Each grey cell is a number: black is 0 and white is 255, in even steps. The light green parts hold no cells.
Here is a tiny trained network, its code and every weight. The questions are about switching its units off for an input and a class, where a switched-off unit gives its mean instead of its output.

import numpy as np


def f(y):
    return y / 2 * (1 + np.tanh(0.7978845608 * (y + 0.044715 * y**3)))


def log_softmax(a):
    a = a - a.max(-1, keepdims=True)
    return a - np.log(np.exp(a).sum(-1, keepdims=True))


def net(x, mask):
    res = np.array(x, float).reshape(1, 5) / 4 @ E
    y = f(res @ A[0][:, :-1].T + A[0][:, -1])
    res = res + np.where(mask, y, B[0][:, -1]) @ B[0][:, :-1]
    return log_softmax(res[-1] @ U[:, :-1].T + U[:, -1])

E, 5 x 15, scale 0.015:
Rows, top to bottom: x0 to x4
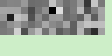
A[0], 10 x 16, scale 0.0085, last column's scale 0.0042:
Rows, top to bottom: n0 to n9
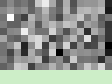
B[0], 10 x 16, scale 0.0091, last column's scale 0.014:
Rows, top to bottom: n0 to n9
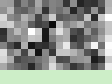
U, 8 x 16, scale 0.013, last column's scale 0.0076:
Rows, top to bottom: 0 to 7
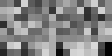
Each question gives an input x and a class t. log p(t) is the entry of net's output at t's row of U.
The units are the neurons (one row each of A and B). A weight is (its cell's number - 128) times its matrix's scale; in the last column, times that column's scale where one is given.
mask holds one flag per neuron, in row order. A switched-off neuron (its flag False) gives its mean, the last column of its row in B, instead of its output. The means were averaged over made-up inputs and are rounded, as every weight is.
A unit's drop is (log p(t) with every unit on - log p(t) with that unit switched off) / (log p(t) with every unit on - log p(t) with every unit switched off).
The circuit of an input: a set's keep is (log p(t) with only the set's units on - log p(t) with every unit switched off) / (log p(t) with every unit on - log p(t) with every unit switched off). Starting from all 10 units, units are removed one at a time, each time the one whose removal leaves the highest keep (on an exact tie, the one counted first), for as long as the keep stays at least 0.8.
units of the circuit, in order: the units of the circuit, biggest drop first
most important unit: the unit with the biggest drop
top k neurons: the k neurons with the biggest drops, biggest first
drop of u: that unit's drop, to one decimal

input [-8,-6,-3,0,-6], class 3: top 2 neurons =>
(n5; n6)
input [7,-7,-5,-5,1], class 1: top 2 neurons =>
(n7; n3)
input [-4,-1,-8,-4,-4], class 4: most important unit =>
n2
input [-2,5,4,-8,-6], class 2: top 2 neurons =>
(n6; n8)
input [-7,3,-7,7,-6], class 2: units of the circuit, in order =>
(n1; n6)
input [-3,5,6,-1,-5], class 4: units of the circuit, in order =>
(n6; n7)
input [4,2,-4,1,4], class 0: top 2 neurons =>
(n6; n5)
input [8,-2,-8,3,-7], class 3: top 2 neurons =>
(n4; n6)
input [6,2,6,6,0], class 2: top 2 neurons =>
(n9; n1)
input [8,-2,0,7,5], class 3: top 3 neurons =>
(n4; n8; n6)
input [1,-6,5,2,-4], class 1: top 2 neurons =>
(n3; n6)
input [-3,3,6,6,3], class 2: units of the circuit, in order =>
(n1; n2; n9)
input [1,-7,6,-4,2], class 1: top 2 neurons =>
(n7; n2)
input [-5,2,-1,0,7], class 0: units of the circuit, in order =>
(n6)
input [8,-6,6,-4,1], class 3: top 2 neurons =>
(n4; n2)
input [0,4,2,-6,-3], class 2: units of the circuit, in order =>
(n6; n7)
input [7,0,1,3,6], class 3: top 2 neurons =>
(n4; n3)
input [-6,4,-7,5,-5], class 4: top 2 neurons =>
(n2; n6)
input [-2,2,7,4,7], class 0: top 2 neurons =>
(n6; n2)
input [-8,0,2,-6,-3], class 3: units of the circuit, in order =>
(n5)
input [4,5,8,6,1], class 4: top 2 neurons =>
(n9; n7)
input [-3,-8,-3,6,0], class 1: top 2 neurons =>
(n7; n3)
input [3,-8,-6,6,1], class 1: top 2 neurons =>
(n7; n3)
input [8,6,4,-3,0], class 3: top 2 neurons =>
(n4; n7)
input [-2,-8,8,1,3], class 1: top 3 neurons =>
(n7; n2; n3)
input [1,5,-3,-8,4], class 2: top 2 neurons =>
(n7; n8)
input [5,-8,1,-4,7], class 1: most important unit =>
n7
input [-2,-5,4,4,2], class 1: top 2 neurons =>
(n7; n2)
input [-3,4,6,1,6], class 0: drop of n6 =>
0.7
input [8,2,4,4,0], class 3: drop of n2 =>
0.0
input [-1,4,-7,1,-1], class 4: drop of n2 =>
0.6
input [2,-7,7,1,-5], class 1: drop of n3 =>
0.7
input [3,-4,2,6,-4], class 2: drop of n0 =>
0.1
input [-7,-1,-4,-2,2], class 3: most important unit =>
n5
